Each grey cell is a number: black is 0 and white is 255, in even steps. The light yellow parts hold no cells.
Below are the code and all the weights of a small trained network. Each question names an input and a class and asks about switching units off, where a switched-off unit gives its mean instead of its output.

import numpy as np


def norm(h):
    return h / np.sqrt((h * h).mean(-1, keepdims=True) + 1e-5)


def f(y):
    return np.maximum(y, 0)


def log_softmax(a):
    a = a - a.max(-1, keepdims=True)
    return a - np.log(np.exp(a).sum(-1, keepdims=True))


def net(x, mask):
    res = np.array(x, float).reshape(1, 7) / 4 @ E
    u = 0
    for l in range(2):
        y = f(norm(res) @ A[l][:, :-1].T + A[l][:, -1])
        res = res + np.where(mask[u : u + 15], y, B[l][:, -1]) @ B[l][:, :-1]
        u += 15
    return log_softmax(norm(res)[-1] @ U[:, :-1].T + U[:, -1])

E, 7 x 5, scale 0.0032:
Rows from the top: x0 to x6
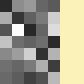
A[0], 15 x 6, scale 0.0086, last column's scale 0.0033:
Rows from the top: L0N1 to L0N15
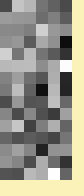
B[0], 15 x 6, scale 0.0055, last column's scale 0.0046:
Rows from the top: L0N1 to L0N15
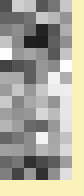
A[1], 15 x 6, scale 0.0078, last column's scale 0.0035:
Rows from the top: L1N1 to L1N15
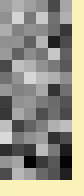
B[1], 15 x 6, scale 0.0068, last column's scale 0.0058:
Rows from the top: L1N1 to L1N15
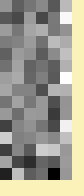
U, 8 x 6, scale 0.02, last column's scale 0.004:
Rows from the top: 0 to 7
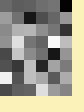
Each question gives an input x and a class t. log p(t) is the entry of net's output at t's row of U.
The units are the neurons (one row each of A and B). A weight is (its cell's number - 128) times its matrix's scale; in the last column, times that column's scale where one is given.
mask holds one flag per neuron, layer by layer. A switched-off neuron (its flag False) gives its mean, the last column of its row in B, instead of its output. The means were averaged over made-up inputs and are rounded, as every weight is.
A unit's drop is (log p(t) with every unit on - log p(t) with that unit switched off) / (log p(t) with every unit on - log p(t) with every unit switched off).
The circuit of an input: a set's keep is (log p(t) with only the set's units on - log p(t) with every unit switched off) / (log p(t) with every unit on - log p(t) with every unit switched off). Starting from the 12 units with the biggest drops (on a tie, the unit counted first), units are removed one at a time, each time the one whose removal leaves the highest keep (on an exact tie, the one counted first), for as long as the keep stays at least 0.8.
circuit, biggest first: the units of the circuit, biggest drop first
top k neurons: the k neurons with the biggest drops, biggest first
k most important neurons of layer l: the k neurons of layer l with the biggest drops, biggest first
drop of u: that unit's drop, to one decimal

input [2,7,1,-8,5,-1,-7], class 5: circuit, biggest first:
L0N15
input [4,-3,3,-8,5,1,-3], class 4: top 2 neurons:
L0N1; L0N10
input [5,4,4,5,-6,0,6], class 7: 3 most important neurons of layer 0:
L0N12; L0N5; L0N3
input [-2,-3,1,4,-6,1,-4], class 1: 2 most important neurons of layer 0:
L0N14; L0N9
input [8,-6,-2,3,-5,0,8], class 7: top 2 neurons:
L0N12; L1N13
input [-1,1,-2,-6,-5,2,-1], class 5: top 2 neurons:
L0N15; L1N7
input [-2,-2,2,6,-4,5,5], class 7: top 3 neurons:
L0N12; L1N13; L0N5
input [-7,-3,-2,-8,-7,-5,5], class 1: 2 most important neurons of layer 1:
L1N14; L1N2
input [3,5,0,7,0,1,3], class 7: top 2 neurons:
L0N12; L0N9
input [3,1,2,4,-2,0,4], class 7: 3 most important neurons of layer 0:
L0N12; L0N1; L0N15
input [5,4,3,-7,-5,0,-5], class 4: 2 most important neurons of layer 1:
L1N2; L1N10
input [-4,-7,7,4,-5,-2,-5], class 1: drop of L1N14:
0.2
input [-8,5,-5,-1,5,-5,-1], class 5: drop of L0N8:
0.1
